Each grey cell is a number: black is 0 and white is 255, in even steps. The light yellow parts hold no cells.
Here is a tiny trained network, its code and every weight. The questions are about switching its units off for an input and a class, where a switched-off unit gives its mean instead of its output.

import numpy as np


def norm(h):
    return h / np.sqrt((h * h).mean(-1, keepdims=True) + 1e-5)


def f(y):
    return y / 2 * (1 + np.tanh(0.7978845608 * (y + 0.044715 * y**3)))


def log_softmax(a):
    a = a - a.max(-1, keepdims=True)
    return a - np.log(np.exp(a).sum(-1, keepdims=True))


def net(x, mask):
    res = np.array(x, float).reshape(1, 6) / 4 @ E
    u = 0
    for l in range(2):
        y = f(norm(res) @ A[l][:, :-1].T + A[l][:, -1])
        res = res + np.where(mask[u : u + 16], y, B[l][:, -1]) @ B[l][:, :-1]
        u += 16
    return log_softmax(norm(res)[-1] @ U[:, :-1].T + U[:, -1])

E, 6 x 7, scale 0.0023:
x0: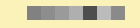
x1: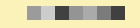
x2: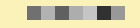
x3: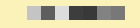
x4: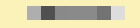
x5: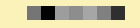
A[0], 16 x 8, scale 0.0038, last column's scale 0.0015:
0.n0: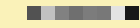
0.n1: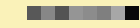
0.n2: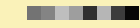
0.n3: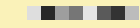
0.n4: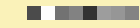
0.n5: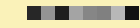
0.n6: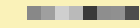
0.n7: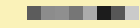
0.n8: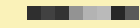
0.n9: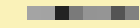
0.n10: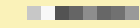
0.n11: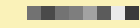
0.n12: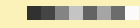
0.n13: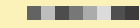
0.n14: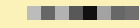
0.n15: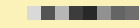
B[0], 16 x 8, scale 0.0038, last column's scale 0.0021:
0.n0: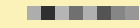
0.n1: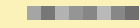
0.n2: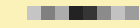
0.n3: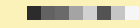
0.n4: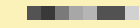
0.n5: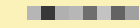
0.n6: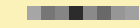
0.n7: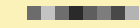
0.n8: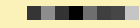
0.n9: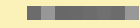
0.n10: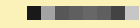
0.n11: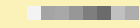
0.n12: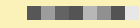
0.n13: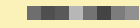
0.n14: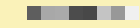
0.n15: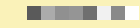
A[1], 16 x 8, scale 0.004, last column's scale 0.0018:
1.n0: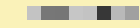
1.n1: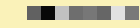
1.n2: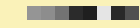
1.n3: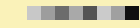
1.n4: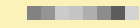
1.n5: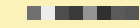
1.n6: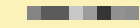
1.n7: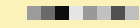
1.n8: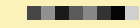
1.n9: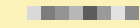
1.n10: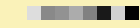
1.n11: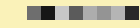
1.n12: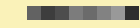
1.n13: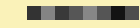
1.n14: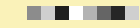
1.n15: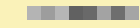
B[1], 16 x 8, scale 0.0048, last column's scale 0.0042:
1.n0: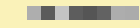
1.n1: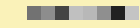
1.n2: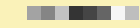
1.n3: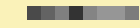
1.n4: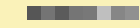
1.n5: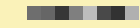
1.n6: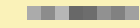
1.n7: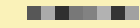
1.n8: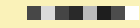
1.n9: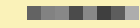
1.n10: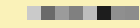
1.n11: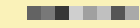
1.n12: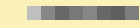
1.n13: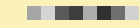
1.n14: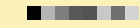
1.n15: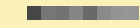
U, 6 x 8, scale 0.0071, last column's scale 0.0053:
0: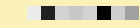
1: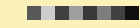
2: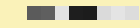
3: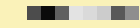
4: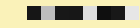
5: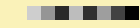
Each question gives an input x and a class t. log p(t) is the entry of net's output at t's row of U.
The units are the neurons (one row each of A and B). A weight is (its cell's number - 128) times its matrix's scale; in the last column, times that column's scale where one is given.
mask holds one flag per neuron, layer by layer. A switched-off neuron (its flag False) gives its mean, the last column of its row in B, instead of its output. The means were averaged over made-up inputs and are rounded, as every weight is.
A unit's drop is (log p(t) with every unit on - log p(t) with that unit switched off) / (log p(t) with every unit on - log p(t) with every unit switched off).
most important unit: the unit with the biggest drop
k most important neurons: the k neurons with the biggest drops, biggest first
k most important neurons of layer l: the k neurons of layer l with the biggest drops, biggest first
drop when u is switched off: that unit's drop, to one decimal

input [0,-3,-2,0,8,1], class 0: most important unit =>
0.n11
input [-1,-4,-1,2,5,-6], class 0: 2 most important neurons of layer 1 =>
1.n14, 1.n10
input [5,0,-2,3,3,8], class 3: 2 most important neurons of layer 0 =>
0.n3, 0.n7
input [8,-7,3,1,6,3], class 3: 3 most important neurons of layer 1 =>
1.n1, 1.n11, 1.n2
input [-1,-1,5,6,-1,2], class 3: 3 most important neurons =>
0.n3, 0.n8, 1.n8
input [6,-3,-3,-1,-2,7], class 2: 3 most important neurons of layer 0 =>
0.n2, 0.n4, 0.n10
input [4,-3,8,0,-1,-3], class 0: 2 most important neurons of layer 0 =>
0.n0, 0.n15
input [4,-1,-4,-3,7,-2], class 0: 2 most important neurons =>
1.n14, 0.n11
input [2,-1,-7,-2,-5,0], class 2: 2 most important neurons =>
0.n2, 1.n2
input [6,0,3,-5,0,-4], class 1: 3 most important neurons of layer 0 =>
0.n5, 0.n8, 0.n1
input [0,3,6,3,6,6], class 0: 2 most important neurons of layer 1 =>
1.n0, 1.n8
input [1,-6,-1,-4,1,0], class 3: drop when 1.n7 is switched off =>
0.0
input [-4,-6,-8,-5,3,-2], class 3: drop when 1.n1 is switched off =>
0.3
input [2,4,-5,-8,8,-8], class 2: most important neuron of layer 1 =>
1.n8
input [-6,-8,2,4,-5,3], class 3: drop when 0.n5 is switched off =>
-0.1
